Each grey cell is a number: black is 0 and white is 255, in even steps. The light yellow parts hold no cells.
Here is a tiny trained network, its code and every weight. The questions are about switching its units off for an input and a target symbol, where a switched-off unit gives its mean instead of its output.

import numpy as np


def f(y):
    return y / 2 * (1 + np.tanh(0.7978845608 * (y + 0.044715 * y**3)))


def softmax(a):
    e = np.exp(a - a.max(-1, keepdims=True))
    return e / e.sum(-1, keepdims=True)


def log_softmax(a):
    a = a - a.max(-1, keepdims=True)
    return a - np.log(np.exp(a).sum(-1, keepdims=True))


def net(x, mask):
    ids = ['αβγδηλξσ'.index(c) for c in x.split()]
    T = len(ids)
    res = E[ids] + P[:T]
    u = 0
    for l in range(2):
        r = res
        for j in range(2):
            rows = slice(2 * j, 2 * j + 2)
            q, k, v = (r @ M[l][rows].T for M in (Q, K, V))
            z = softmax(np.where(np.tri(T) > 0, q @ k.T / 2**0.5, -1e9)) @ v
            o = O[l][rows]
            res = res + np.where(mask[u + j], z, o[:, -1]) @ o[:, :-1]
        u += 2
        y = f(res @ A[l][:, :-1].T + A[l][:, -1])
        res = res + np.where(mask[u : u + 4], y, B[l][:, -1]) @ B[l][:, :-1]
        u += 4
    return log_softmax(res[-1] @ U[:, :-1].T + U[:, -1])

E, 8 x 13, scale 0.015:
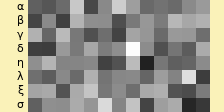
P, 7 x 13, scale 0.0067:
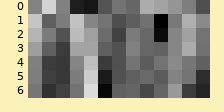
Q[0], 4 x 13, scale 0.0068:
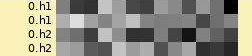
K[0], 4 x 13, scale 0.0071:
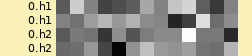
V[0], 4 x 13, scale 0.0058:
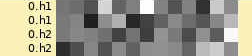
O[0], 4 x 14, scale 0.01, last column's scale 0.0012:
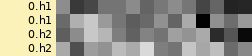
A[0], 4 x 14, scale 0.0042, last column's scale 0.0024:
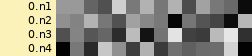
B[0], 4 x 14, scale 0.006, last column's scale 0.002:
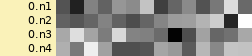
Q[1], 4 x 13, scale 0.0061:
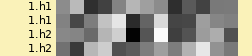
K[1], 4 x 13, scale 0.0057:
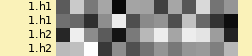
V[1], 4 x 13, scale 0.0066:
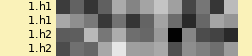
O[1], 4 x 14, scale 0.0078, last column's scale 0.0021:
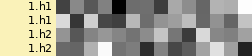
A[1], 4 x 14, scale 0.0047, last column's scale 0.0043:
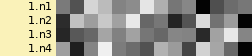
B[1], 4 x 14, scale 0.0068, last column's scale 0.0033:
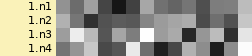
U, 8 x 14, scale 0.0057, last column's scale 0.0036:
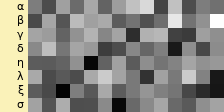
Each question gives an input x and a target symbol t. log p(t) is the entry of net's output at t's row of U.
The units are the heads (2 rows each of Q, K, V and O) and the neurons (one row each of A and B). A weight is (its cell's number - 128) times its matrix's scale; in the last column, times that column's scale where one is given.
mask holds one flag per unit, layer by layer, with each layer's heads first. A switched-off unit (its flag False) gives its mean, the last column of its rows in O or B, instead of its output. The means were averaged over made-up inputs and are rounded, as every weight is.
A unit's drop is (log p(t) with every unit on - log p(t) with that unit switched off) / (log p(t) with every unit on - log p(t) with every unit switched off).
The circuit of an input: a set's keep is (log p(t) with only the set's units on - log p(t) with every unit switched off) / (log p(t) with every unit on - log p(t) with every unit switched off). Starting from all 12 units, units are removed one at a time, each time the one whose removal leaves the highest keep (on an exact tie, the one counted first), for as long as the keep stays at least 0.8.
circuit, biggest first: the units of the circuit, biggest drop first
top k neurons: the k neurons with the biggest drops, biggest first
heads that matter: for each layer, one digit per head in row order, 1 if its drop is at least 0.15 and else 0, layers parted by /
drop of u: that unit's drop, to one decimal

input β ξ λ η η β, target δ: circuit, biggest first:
[0.h1]
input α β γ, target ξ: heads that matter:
10 / 01
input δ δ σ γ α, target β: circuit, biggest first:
[0.h2 1.h1 1.h2]
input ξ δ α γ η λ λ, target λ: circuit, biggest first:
[0.h2 1.h1]
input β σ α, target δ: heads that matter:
11 / 11
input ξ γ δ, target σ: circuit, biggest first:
[0.h2 1.h1]
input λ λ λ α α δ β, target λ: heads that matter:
01 / 00
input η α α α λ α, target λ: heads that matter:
01 / 10
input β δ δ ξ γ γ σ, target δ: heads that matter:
11 / 10
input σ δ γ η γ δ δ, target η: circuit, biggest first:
[1.h1 0.h1]
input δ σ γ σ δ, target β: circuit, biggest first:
[1.h2 1.h1 0.h2]
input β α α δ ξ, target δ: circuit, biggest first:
[0.h1 1.n4]
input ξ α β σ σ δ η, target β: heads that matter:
00 / 01
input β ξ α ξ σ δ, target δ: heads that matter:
11 / 10
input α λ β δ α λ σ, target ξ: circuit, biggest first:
[0.h1]
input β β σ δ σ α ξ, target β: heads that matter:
00 / 11
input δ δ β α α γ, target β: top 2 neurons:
[1.n1 1.n2]
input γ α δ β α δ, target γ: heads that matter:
11 / 01
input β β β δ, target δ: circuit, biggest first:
[0.h1 1.h2]
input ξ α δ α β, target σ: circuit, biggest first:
[0.h2 1.h1 0.n4]
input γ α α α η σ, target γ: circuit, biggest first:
[1.h2 0.h1]
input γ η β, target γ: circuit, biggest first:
[1.h2]
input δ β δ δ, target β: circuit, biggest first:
[0.h2 1.h2 1.n4]
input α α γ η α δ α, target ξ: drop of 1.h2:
0.2
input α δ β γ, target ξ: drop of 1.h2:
0.2
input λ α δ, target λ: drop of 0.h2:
0.9
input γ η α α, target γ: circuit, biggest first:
[1.h2]
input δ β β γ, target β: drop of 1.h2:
0.1
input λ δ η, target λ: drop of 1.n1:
0.0
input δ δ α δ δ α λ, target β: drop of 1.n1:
0.1
